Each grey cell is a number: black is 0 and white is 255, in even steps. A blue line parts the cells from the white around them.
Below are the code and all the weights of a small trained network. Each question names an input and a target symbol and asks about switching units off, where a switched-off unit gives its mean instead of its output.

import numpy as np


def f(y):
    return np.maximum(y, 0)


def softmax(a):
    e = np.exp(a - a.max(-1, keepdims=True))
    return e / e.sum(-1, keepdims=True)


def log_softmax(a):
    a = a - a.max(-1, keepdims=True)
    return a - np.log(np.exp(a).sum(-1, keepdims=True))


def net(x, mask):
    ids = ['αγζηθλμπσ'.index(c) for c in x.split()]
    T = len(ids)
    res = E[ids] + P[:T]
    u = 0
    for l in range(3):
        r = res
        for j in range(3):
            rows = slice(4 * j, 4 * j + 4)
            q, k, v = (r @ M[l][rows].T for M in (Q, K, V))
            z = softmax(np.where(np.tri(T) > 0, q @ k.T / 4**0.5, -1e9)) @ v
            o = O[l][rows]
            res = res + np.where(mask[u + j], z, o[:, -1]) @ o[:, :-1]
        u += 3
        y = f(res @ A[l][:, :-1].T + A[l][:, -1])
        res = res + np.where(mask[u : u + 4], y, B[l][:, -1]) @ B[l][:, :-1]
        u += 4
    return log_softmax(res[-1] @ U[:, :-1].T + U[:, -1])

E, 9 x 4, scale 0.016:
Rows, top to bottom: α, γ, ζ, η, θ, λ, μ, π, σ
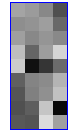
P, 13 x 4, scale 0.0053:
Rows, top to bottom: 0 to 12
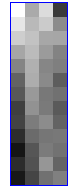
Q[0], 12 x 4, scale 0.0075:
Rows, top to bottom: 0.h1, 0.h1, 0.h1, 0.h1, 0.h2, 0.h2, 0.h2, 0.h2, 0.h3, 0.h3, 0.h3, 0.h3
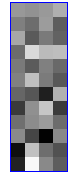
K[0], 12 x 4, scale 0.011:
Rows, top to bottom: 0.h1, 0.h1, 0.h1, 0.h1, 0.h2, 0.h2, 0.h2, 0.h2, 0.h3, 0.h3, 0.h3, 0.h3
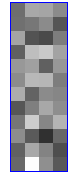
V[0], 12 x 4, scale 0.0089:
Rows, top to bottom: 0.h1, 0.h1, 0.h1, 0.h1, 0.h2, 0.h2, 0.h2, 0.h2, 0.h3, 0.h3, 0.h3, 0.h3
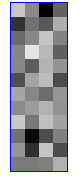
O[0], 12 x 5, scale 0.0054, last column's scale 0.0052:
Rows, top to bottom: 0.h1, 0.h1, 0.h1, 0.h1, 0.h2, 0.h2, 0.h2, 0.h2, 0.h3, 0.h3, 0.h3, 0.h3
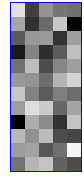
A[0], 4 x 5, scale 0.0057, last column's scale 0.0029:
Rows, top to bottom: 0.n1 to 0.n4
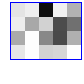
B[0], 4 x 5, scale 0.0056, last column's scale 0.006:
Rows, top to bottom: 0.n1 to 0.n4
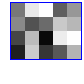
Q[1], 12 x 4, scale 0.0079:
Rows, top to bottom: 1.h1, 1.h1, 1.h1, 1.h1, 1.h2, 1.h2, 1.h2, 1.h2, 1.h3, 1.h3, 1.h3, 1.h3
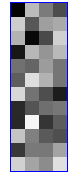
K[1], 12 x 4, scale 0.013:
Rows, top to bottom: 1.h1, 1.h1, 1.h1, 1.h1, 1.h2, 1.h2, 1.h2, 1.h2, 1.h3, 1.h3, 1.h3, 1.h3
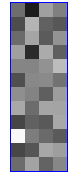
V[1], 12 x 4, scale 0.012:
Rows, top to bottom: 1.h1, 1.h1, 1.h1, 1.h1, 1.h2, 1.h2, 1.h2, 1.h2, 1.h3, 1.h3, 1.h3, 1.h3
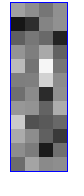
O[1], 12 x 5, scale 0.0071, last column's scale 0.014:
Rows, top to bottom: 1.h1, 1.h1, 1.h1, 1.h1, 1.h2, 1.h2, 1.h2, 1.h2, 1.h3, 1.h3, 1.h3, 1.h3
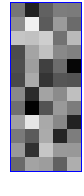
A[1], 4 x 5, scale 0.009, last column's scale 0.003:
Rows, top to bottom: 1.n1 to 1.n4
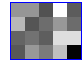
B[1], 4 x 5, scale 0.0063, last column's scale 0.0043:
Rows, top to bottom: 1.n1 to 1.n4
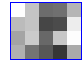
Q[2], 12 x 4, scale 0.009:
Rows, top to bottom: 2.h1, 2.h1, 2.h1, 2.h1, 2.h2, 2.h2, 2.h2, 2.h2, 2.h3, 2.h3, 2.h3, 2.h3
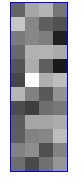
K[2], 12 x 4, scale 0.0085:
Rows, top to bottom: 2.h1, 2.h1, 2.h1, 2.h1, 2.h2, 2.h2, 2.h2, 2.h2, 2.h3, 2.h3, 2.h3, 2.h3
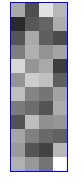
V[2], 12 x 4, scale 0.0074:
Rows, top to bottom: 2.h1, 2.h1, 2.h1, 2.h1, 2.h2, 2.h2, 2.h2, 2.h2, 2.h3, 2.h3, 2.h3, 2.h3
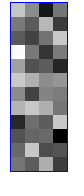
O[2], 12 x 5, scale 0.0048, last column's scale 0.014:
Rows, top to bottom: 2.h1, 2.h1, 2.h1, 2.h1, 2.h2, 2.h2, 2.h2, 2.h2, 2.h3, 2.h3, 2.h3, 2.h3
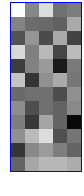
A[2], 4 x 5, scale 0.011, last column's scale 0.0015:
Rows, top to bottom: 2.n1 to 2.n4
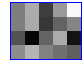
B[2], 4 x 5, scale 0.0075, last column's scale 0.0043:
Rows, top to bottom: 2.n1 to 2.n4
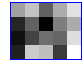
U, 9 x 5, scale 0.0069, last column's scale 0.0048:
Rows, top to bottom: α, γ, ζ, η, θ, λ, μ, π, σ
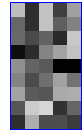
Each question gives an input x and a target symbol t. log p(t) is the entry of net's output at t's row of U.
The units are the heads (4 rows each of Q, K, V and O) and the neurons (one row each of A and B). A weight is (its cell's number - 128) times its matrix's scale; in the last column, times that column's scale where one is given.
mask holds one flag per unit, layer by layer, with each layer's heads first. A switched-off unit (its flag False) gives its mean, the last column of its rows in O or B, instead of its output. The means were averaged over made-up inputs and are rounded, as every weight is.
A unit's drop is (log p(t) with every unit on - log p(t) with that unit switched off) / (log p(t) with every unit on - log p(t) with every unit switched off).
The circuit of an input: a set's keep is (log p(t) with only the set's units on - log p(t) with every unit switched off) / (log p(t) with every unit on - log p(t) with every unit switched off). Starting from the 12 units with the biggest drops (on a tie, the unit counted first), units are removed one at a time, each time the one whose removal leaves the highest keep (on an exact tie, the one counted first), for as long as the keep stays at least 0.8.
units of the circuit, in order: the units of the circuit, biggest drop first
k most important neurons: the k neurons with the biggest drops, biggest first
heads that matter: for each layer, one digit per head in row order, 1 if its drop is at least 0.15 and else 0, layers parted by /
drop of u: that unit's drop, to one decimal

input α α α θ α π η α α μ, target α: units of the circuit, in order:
[2.h1, 1.n2, 0.h1]
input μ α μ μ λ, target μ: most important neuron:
[1.n1]
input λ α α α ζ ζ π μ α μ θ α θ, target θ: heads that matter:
111 / 110 / 110
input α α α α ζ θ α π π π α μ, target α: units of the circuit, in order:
[2.h1, 1.n2, 0.h1, 0.h3]
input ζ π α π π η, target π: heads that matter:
000 / 100 / 000
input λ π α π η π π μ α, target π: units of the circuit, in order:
[1.h1, 2.n4]
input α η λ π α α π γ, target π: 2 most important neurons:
[2.n4, 0.n2]
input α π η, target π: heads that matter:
100 / 100 / 000
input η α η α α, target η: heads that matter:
000 / 001 / 100
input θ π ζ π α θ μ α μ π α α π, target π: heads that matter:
101 / 111 / 011
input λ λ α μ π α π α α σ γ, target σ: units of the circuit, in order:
[1.h1, 2.n2, 1.h3]
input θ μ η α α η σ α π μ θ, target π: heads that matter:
111 / 111 / 011
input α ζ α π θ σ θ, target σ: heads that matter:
111 / 110 / 110
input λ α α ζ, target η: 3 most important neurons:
[0.n2, 2.n3, 1.n2]
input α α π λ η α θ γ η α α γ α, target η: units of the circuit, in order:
[0.h1, 1.h1, 2.n3]
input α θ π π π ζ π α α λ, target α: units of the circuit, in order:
[2.h1, 1.n2, 0.h1, 1.h1]
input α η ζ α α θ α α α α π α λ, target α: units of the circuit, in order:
[2.h1, 1.n2, 0.h1, 0.h3]
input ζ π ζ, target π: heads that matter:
100 / 100 / 000
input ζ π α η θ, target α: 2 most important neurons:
[0.n1, 0.n3]
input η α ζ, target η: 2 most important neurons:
[0.n3, 2.n3]
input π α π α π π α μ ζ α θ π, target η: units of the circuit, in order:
[1.h1, 0.h1, 2.n3]
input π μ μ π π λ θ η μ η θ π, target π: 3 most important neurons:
[0.n4, 0.n3, 2.n4]
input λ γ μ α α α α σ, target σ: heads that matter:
000 / 111 / 000
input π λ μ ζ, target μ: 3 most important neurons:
[0.n3, 1.n2, 2.n1]
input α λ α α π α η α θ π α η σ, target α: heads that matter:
111 / 001 / 100
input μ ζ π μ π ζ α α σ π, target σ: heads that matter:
000 / 111 / 000
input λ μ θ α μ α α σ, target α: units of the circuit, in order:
[2.h1, 1.n2, 0.h1]
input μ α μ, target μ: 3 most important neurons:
[1.n1, 1.n3, 2.n1]
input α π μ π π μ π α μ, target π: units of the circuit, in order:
[1.h1]
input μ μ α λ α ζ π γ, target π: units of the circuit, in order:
[1.h1, 2.n4]
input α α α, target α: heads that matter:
100 / 110 / 001
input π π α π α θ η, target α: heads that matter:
101 / 001 / 100
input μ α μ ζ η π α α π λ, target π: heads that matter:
000 / 100 / 000
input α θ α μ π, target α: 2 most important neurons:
[1.n2, 0.n3]
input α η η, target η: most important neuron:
[2.n3]
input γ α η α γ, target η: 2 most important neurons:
[0.n3, 2.n3]
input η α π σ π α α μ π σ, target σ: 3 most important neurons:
[0.n3, 2.n2, 0.n4]
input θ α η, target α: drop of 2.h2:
-0.1
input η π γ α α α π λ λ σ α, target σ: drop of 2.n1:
0.0
